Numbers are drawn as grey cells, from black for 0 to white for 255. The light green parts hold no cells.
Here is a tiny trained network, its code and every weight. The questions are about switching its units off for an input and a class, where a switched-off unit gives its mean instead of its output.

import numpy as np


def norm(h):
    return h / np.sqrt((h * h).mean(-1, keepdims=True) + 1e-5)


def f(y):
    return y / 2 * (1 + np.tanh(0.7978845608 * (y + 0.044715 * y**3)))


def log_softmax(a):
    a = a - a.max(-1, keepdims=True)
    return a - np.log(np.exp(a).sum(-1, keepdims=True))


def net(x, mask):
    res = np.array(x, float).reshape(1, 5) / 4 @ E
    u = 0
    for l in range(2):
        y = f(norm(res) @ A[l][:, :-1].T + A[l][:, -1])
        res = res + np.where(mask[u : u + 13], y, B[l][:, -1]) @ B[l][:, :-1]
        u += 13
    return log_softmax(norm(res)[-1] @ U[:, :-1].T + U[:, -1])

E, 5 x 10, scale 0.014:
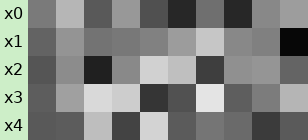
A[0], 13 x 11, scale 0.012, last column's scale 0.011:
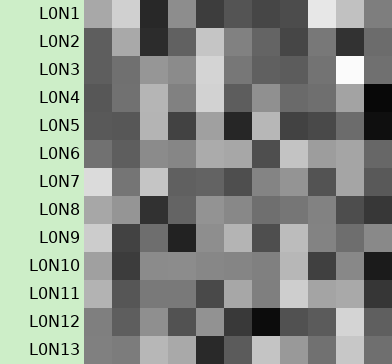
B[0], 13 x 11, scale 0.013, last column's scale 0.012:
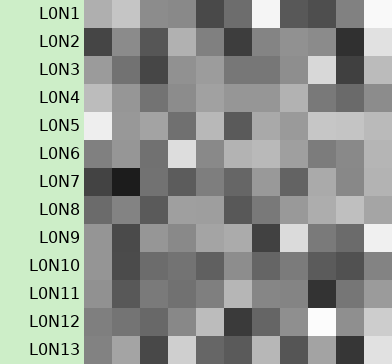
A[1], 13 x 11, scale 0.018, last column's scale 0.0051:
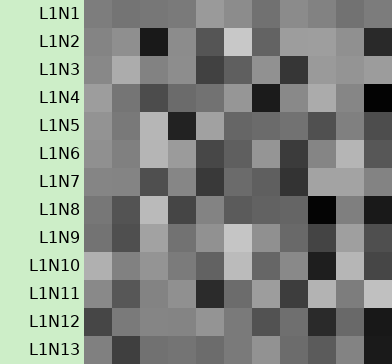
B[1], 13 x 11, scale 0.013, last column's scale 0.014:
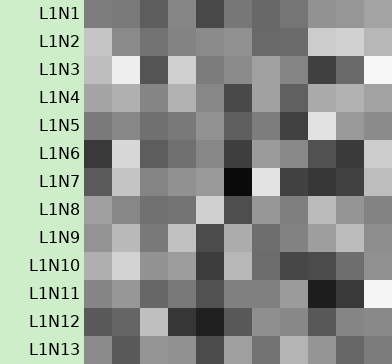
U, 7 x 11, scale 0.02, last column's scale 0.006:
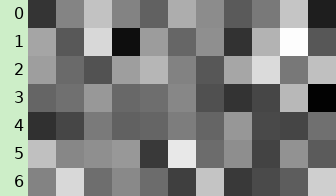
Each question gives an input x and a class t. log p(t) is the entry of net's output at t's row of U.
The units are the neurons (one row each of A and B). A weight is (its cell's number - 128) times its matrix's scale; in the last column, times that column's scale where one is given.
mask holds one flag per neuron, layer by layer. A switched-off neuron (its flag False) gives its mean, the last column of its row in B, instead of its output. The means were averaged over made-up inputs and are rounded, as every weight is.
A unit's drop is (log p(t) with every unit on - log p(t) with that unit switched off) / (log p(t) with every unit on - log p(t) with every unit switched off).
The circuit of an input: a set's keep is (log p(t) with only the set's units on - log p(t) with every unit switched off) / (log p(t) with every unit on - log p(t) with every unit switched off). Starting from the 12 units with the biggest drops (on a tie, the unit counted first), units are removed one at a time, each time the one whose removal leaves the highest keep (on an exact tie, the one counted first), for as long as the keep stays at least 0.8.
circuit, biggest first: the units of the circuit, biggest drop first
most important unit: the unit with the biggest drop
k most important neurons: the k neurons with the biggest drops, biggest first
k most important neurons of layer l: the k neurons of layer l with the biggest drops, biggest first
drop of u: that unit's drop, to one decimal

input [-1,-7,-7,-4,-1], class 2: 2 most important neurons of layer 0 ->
[L0N12 L0N9]
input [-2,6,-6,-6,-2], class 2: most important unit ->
L0N1
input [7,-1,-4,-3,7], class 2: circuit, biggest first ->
[L0N12 L0N1]
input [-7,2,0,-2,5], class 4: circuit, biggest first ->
[L0N1 L1N3]
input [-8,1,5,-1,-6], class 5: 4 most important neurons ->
[L0N12 L0N11 L0N3 L0N13]
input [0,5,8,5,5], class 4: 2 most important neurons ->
[L0N1 L1N3]
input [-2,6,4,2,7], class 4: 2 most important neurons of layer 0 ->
[L0N1 L0N2]
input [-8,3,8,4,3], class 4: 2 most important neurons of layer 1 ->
[L1N12 L1N3]
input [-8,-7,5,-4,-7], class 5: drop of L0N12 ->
0.2
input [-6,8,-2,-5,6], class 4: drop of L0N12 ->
0.1
